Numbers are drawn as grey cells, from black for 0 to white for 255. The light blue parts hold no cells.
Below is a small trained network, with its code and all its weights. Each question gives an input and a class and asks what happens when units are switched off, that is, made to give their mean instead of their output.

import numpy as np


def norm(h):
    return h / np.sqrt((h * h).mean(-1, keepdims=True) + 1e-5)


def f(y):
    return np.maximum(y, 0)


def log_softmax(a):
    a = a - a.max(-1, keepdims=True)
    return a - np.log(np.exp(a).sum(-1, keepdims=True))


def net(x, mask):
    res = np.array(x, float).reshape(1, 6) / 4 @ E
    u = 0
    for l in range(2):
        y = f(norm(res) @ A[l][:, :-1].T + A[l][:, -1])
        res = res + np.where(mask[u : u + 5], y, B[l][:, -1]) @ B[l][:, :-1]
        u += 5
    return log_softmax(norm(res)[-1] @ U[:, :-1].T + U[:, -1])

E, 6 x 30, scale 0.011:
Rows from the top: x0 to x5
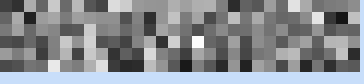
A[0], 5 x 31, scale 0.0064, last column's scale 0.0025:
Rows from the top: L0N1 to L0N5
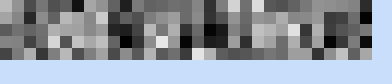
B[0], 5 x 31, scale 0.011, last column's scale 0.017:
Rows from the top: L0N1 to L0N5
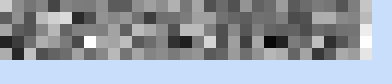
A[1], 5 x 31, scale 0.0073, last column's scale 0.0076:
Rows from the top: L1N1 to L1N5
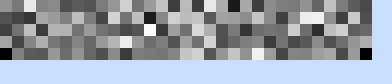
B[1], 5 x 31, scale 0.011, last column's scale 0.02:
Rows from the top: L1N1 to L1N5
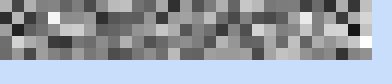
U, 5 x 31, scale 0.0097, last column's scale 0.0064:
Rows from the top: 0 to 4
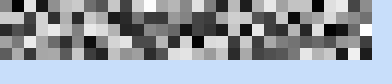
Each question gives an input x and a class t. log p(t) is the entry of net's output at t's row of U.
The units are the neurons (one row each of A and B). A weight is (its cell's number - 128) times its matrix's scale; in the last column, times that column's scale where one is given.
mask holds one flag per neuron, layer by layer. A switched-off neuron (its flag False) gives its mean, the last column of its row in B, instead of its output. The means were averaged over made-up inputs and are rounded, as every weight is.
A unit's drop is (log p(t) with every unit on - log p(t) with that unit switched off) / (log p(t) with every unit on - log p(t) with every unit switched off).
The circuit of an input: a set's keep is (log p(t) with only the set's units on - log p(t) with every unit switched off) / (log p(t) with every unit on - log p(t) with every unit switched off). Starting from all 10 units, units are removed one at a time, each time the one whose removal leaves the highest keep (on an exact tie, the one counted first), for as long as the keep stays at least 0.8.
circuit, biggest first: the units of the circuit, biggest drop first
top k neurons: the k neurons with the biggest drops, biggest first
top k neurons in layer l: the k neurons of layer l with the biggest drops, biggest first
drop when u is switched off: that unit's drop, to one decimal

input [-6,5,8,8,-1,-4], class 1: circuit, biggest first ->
[L0N1]
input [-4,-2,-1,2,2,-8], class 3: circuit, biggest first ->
[L1N3; L1N2]
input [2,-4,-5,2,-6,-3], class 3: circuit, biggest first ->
[L1N1; L0N3]
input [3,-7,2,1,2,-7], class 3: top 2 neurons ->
[L1N1; L0N3]
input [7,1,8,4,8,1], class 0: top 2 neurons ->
[L0N5; L1N3]
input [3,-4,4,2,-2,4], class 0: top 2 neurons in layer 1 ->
[L1N3; L1N2]
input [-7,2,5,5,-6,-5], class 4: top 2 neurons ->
[L1N2; L1N3]
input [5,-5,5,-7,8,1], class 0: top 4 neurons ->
[L1N3; L0N5; L0N4; L0N2]
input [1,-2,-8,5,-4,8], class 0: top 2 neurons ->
[L0N5; L1N3]
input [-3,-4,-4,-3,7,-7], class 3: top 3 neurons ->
[L1N1; L0N3; L1N2]
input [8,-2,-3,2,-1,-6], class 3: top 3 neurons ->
[L1N1; L0N3; L0N4]
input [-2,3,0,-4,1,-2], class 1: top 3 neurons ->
[L1N2; L1N1; L0N4]
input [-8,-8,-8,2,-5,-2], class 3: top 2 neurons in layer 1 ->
[L1N3; L1N1]
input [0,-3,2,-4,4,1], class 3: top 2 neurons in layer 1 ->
[L1N4; L1N2]
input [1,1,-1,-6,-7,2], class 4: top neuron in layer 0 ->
[L0N5]
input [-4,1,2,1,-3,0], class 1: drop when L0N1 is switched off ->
0.2
